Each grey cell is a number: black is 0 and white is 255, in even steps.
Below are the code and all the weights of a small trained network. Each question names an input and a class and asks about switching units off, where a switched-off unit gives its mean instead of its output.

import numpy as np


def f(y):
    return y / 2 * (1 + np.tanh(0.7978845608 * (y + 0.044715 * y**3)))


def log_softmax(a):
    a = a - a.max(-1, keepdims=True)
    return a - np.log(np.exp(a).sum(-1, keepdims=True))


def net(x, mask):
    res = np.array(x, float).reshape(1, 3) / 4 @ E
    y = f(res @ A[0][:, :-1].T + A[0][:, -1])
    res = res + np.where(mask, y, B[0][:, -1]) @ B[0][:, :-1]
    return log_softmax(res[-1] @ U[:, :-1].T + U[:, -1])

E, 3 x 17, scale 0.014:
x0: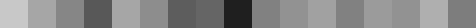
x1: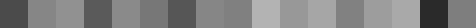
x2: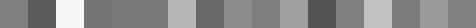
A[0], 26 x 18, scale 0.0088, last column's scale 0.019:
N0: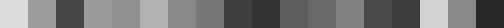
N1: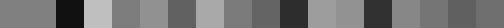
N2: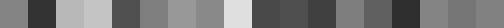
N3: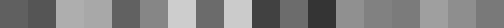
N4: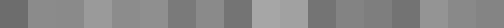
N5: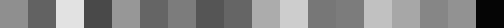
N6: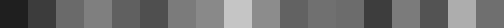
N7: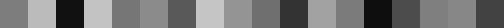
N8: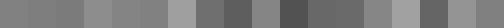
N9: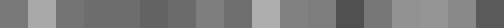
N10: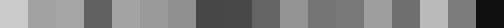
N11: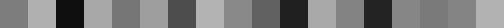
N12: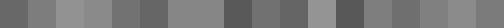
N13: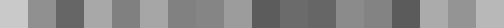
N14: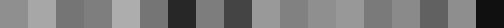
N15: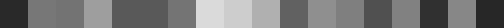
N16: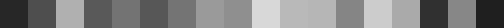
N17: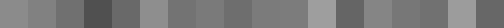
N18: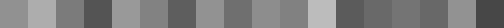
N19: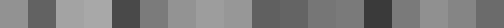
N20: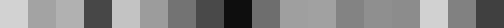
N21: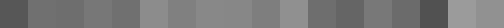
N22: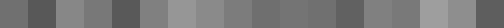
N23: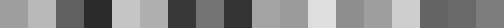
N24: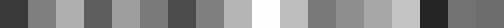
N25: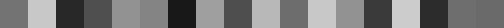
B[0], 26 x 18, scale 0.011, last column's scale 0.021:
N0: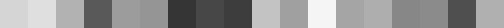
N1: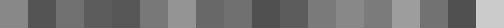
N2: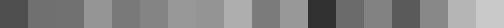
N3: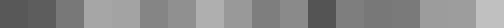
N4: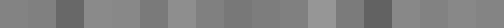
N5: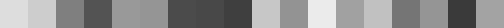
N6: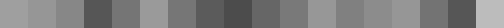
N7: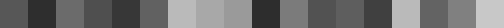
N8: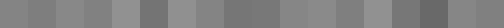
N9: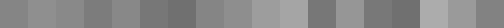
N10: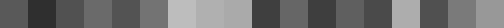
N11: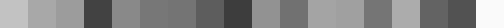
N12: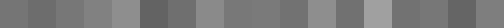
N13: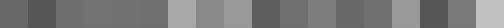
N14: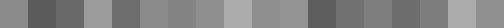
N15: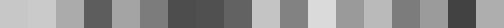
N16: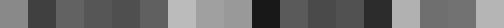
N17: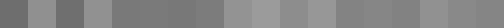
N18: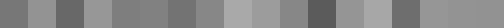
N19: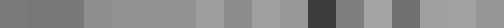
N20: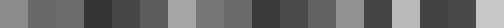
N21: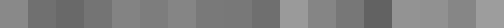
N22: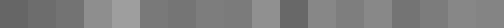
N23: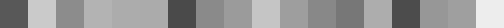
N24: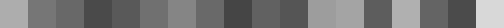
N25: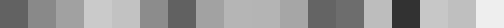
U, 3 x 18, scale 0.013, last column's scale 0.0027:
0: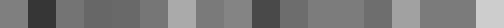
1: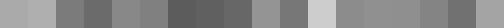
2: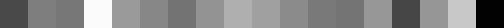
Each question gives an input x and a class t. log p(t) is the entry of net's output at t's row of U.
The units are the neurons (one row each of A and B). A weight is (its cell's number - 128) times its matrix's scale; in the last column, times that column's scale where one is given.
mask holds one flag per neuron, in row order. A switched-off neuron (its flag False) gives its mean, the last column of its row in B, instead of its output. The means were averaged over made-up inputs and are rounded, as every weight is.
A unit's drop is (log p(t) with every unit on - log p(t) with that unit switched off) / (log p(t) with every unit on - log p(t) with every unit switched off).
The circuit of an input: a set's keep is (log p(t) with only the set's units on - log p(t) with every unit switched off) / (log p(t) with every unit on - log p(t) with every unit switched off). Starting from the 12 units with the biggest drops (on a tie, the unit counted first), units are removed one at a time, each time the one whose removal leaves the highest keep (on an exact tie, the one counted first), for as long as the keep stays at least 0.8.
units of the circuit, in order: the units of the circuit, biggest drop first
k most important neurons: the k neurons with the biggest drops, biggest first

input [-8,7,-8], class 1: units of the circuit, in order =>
(N15)
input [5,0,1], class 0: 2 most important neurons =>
(N20, N25)
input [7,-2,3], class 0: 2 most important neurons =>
(N10, N20)
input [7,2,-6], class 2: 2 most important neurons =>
(N25, N23)
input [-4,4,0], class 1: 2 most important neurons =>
(N15, N7)
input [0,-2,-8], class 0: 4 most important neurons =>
(N7, N1, N15, N5)
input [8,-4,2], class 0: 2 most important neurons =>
(N10, N20)
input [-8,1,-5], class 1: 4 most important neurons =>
(N15, N11, N16, N6)
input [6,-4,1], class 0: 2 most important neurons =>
(N10, N20)
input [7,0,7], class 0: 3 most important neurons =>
(N10, N20, N0)
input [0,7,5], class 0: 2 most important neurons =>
(N16, N0)
